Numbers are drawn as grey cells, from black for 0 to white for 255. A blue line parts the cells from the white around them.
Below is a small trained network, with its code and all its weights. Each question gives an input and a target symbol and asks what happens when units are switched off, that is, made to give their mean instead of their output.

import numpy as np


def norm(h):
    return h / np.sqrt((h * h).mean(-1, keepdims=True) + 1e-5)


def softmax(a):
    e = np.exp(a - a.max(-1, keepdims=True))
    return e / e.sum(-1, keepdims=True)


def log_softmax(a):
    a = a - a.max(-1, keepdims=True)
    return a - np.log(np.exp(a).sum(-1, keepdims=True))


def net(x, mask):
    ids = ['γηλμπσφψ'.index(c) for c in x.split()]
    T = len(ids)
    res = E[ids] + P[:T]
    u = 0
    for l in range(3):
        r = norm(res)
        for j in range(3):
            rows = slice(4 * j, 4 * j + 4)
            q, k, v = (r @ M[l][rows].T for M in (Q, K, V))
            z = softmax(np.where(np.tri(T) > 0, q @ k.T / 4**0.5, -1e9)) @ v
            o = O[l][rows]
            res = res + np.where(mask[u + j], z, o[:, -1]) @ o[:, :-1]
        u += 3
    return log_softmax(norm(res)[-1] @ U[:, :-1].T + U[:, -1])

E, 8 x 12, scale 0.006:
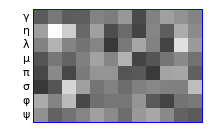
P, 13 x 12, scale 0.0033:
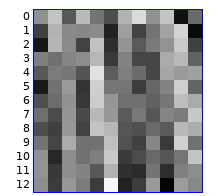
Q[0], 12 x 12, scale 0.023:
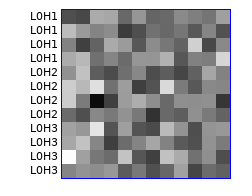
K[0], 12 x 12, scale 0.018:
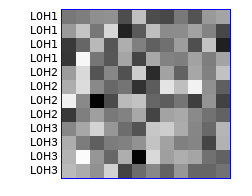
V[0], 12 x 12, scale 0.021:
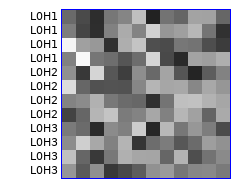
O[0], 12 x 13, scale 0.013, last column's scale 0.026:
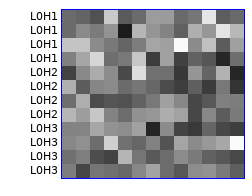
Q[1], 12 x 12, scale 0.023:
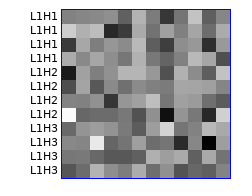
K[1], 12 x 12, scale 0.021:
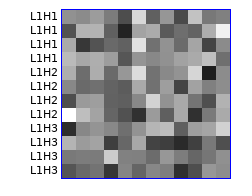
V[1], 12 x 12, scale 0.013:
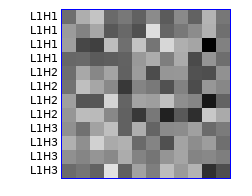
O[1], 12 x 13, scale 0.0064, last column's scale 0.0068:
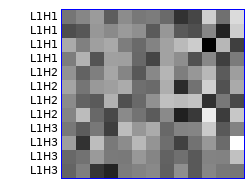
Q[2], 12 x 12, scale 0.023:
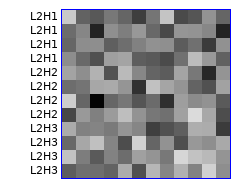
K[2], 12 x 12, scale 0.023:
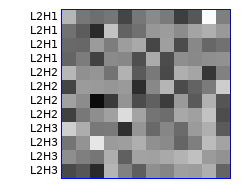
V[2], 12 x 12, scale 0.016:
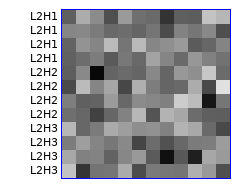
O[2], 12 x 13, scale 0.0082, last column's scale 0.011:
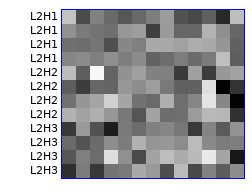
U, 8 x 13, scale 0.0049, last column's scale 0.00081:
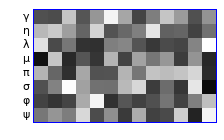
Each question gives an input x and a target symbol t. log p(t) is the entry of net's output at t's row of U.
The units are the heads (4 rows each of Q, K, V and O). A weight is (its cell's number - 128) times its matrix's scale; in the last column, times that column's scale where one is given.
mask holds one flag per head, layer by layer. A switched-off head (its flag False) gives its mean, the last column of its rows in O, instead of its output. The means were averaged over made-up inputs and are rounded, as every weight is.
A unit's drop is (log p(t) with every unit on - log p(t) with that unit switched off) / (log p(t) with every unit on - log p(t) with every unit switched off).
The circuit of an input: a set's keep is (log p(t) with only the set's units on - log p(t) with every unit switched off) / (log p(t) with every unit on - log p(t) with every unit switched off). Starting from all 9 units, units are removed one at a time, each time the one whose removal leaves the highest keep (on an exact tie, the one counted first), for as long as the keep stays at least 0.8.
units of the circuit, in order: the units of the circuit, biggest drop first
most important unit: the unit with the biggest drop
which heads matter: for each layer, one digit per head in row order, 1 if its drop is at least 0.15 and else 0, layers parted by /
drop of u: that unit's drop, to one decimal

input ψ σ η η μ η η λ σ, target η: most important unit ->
L0H2
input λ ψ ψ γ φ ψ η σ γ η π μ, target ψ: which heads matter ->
001 / 000 / 000
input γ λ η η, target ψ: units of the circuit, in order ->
L0H1, L2H2, L0H2
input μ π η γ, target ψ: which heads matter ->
100 / 000 / 000
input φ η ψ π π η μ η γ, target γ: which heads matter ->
111 / 000 / 010
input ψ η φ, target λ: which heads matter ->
111 / 000 / 000
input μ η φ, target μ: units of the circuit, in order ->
L0H1, L0H2
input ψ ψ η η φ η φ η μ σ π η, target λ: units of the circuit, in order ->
L0H1, L0H3, L0H2
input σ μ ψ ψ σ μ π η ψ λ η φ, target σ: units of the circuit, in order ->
L0H2, L0H1
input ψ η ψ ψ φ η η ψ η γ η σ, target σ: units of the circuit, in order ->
L0H2, L2H3
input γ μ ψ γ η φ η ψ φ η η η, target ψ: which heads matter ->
111 / 000 / 010
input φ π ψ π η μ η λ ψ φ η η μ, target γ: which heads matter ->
011 / 000 / 000
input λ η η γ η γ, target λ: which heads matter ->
100 / 000 / 010
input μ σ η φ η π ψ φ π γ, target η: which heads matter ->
100 / 000 / 000
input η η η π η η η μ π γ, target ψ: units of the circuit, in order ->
L0H3
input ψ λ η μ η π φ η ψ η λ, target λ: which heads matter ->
111 / 000 / 000
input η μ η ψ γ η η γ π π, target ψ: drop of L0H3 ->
0.4
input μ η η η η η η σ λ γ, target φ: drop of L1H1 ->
0.0
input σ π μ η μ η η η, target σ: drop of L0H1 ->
0.4
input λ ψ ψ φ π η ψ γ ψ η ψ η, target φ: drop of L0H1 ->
0.7
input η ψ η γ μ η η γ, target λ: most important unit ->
L0H3
